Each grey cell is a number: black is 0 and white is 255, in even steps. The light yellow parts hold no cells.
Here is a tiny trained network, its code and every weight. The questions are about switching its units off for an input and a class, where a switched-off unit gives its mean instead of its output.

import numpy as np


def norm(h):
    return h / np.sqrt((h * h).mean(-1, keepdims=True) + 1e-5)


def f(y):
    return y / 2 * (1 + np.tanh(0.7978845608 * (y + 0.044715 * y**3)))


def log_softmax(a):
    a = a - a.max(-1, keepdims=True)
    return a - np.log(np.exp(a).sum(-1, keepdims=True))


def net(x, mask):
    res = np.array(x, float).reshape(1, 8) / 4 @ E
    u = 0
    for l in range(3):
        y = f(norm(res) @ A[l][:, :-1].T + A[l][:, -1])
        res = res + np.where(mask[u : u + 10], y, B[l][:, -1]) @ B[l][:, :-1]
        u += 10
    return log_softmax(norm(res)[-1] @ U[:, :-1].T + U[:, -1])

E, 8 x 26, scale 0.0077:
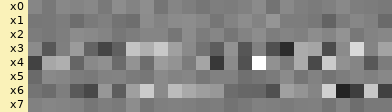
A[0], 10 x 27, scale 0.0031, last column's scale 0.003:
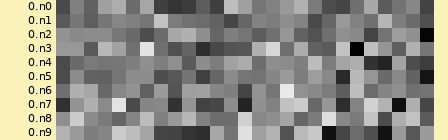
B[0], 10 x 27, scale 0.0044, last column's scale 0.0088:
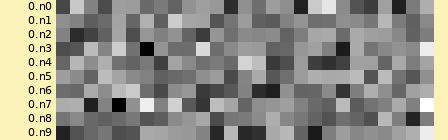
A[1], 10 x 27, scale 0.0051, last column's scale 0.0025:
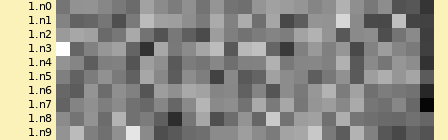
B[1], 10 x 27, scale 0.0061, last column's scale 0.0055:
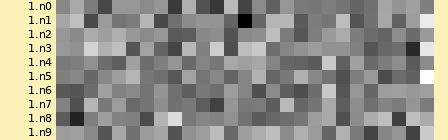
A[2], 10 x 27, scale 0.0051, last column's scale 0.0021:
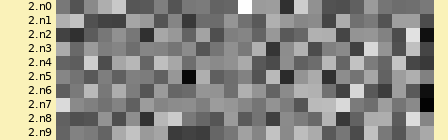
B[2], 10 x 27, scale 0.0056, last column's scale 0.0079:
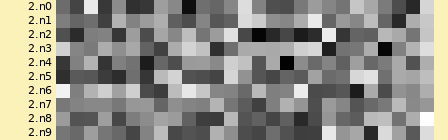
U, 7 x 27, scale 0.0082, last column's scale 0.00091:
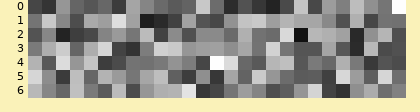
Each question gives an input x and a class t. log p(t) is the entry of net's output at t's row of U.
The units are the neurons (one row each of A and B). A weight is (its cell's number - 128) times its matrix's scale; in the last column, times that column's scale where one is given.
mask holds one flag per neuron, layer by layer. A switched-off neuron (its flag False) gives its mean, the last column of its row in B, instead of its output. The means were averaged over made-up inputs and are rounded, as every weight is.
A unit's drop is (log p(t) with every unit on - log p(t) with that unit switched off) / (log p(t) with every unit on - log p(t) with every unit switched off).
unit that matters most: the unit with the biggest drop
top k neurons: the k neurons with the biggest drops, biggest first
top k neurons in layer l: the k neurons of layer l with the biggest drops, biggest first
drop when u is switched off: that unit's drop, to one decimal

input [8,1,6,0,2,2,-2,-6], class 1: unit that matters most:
0.n9
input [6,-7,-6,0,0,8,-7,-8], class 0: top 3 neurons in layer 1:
1.n3; 1.n1; 1.n9
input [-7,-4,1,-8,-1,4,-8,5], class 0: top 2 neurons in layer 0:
0.n3; 0.n9
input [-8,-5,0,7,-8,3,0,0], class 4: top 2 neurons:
0.n7; 1.n3
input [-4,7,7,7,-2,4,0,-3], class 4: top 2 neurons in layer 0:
0.n7; 0.n9
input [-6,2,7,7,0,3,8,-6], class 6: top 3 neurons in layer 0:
0.n3; 0.n9; 0.n6
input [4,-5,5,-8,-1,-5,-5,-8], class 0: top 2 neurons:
0.n9; 1.n8
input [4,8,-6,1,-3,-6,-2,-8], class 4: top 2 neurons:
1.n3; 0.n9
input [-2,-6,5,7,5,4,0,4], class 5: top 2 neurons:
0.n3; 2.n3
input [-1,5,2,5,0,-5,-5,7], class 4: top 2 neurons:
0.n9; 0.n3
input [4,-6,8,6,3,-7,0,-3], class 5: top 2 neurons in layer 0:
0.n3; 0.n0
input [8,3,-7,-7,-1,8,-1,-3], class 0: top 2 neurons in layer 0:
0.n9; 0.n7
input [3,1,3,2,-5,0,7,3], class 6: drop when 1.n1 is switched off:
0.1
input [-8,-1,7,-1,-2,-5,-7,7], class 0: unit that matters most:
0.n3
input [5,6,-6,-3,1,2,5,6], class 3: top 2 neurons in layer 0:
0.n7; 0.n4
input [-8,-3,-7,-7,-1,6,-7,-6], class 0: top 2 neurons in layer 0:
0.n3; 0.n9
